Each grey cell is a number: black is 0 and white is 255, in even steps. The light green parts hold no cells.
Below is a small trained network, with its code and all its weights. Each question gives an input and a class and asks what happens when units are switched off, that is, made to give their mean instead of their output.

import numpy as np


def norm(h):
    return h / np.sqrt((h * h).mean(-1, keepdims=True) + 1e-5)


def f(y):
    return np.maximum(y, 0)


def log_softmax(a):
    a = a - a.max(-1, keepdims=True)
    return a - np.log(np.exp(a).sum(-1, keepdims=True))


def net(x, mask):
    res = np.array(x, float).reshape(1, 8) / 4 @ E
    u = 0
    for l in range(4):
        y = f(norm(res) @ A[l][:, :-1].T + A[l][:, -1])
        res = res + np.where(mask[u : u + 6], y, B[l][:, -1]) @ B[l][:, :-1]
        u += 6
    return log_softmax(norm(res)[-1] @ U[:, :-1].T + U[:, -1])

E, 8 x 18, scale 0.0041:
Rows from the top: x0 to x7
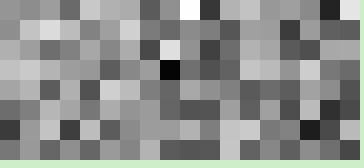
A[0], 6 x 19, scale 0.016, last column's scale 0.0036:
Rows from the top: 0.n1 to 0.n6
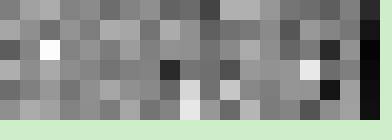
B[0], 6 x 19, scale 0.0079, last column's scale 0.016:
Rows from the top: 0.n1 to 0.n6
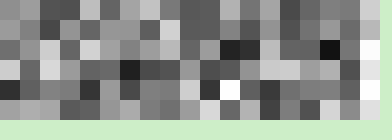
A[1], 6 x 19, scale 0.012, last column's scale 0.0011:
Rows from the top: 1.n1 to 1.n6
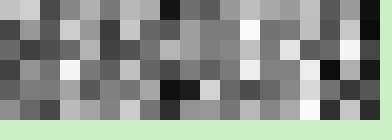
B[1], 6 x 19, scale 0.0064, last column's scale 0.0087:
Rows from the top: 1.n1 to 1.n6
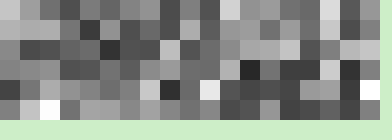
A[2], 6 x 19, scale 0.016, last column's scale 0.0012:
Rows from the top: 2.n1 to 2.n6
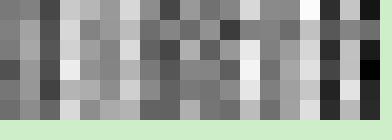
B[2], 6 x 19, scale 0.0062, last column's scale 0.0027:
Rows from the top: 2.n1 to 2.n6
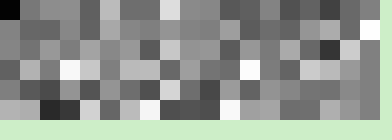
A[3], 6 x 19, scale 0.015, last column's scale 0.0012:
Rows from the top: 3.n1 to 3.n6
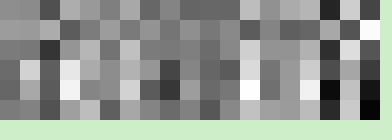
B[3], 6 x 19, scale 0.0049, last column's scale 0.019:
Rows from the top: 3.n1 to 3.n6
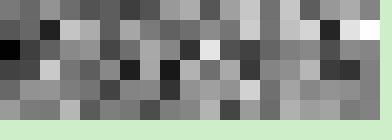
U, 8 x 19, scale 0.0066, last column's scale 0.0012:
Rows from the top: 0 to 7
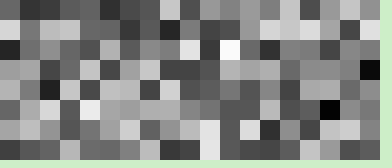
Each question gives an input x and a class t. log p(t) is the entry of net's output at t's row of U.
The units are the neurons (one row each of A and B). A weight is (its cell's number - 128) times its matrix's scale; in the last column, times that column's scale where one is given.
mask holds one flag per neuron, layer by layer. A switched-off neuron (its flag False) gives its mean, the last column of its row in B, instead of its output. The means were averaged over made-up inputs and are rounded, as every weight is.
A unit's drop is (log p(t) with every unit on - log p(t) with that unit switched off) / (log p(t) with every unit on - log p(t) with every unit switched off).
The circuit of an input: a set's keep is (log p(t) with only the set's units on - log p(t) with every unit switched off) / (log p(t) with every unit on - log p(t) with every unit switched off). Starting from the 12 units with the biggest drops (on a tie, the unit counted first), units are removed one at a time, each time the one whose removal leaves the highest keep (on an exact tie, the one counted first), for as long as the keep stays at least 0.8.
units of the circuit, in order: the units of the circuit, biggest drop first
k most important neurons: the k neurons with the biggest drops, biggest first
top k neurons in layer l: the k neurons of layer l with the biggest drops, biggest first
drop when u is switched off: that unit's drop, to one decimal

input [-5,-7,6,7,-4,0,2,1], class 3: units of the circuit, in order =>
[1.n1; 0.n5; 0.n4; 0.n3]
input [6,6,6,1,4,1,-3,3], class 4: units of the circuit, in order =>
[0.n2]
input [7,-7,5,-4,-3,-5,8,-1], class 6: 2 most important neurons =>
[0.n6; 0.n4]
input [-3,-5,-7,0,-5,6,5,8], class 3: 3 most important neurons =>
[0.n1; 0.n3; 0.n5]
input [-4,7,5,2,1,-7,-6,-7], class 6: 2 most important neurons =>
[0.n6; 0.n5]
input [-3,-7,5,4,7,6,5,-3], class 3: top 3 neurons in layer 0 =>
[0.n1; 0.n3; 0.n5]
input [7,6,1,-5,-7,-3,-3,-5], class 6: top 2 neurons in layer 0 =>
[0.n6; 0.n1]
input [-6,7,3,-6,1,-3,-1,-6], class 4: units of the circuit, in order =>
[0.n2; 1.n5]
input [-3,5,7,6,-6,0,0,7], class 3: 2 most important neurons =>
[0.n1; 1.n1]
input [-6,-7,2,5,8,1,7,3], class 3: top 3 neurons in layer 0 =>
[0.n5; 0.n3; 0.n4]
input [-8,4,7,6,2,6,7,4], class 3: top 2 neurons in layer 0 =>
[0.n1; 0.n5]
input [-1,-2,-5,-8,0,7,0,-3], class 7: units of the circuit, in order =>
[0.n5; 0.n3]
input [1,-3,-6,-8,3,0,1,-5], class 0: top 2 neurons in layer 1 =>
[1.n3; 1.n5]
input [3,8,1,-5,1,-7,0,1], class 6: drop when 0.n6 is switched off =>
0.7
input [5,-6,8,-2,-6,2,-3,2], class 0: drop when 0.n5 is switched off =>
0.1
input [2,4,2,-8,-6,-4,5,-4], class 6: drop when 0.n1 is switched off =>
0.1
